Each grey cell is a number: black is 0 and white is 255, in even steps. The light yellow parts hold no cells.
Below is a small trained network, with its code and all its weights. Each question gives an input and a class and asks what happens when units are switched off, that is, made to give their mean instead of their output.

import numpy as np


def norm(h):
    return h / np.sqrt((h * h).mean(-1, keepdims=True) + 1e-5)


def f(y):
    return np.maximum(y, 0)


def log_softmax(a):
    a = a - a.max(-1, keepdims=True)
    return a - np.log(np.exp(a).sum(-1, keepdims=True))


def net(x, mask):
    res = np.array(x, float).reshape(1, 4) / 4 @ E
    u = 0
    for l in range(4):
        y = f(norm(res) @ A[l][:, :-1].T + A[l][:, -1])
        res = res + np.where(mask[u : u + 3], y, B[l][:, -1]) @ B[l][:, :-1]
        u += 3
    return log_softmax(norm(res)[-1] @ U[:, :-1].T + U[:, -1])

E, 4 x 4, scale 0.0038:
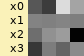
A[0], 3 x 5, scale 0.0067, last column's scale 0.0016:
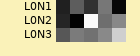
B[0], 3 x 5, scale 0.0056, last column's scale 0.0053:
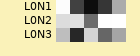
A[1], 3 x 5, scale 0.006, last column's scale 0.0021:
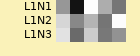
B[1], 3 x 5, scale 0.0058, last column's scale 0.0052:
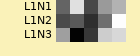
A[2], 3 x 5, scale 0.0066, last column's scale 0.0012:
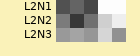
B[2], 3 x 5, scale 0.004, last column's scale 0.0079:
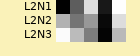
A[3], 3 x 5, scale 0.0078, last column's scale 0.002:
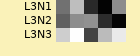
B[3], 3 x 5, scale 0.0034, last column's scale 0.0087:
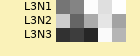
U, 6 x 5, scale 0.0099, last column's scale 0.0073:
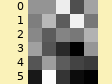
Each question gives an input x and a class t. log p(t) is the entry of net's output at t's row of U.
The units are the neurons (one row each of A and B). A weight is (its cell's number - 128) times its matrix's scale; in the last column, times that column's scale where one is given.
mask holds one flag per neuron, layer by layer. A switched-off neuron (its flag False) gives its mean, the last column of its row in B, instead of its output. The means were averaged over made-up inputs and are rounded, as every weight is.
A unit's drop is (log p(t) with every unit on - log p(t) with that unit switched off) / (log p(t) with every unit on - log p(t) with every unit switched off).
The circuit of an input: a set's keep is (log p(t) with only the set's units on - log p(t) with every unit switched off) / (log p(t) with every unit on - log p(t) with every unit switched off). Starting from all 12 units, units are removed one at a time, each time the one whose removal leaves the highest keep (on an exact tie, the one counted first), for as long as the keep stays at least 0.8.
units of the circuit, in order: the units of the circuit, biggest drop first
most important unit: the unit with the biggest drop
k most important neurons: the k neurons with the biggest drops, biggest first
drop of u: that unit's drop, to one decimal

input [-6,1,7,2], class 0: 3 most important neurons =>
L0N2; L3N1; L1N1
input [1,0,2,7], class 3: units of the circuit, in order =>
L0N1
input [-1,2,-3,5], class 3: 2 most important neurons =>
L0N1; L0N3
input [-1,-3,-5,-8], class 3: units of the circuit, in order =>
L3N1; L0N2
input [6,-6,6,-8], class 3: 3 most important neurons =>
L1N3; L3N1; L3N2
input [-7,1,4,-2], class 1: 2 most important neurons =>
L2N1; L2N2
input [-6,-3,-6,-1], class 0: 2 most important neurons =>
L0N2; L0N1
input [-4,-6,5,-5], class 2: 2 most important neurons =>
L3N1; L0N2
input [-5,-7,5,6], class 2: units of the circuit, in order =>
L3N1; L2N3
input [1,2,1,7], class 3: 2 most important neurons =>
L0N1; L0N3
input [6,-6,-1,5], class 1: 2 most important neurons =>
L0N2; L3N3
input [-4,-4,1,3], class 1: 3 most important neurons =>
L1N3; L2N1; L2N2
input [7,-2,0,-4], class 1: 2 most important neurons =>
L0N2; L3N3
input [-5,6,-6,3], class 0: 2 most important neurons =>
L0N2; L1N3
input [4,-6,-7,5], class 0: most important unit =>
L2N1
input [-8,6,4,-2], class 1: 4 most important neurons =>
L2N1; L2N2; L3N1; L3N3
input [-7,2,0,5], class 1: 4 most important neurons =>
L2N1; L1N3; L3N1; L2N2
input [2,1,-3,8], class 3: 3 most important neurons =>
L0N1; L0N3; L3N1
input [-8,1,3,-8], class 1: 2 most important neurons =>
L2N1; L2N2
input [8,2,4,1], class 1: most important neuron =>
L0N2
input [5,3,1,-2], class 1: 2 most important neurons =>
L0N2; L3N3
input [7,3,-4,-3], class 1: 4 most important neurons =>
L0N2; L1N1; L3N3; L0N1
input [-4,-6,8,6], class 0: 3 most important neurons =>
L0N2; L3N1; L1N3
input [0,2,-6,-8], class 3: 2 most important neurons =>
L1N3; L3N1
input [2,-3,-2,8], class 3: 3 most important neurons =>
L0N1; L0N3; L3N1
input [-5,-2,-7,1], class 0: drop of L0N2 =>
0.9
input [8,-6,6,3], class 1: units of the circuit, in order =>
L0N2
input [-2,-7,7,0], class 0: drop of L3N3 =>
0.1
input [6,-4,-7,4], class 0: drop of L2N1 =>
1.9
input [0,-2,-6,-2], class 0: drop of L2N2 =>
0.0
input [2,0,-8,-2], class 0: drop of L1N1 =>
0.2
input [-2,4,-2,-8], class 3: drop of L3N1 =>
0.2
